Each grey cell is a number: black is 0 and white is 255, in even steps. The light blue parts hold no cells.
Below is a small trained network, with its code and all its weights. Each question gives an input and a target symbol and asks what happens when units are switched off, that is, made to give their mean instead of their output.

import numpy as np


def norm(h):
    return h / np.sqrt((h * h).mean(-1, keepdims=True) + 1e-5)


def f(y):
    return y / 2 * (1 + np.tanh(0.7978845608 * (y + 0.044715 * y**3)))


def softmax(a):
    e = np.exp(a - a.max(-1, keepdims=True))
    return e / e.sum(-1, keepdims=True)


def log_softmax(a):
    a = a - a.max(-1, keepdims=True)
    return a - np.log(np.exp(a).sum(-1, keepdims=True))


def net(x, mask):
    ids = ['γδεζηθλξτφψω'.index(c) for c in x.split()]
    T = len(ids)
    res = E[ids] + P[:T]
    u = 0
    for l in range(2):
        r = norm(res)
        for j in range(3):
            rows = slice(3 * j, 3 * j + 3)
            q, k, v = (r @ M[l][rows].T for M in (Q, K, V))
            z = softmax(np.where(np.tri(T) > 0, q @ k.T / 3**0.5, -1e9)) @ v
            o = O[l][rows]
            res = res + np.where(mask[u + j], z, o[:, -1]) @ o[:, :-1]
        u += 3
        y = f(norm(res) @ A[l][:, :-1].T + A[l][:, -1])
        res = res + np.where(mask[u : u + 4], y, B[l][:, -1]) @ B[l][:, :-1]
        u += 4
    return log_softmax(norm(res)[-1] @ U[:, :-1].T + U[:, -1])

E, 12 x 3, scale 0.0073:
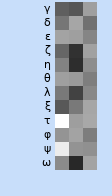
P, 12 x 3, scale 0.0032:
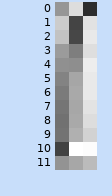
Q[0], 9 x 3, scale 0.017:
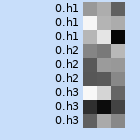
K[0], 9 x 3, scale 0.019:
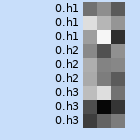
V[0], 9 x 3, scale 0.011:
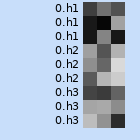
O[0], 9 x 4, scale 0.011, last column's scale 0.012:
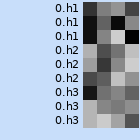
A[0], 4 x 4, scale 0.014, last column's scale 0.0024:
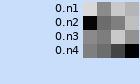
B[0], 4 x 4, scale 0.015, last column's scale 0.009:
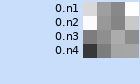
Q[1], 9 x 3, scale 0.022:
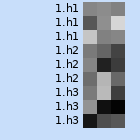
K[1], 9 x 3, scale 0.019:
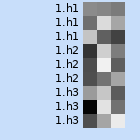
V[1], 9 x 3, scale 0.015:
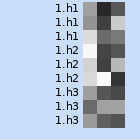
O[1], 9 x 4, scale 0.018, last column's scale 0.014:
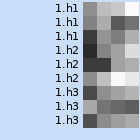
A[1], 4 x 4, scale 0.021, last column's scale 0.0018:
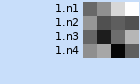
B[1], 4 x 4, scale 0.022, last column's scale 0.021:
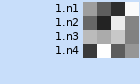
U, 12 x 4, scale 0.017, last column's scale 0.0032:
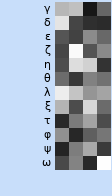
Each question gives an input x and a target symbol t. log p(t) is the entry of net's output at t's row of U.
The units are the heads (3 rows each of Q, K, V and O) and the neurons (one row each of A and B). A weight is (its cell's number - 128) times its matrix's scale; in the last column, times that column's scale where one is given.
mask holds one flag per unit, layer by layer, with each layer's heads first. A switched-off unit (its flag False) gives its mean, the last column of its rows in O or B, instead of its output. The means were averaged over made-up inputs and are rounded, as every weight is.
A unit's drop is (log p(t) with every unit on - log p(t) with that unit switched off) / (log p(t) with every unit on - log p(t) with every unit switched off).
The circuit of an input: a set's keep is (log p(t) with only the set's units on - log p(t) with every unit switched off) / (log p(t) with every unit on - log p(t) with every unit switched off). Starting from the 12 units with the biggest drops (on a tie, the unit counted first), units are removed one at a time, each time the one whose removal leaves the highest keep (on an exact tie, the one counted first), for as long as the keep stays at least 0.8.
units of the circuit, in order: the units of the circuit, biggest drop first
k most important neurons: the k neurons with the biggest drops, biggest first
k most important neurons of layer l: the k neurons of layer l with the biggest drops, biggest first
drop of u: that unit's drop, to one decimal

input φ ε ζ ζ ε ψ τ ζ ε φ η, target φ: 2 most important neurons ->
[0.n2 1.n1]
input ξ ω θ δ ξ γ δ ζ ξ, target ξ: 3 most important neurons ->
[0.n2 0.n1 1.n2]
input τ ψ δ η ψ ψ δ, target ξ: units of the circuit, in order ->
[0.h1 1.h2]
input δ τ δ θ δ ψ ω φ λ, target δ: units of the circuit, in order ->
[0.h1 0.h2 1.h3]
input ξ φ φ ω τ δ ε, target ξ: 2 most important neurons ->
[1.n4 0.n2]
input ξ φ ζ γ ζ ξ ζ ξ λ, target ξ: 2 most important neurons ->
[0.n2 0.n1]
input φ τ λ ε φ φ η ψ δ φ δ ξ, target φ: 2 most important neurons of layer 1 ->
[1.n1 1.n4]
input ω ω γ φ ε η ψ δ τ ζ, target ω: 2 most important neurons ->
[0.n1 0.n2]
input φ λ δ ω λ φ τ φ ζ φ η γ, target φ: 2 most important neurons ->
[0.n2 1.n1]
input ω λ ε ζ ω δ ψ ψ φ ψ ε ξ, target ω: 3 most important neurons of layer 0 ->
[0.n1 0.n2 0.n4]
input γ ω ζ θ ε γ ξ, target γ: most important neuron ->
[1.n4]
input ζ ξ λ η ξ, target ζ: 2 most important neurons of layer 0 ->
[0.n1 0.n2]
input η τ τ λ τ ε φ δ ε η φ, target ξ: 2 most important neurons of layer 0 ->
[0.n1 0.n2]
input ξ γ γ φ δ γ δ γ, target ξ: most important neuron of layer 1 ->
[1.n2]
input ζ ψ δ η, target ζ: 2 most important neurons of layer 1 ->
[1.n4 1.n1]
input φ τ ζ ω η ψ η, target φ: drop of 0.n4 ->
0.0
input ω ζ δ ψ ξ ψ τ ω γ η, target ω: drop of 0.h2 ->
0.2
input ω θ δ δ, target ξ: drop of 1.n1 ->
0.1
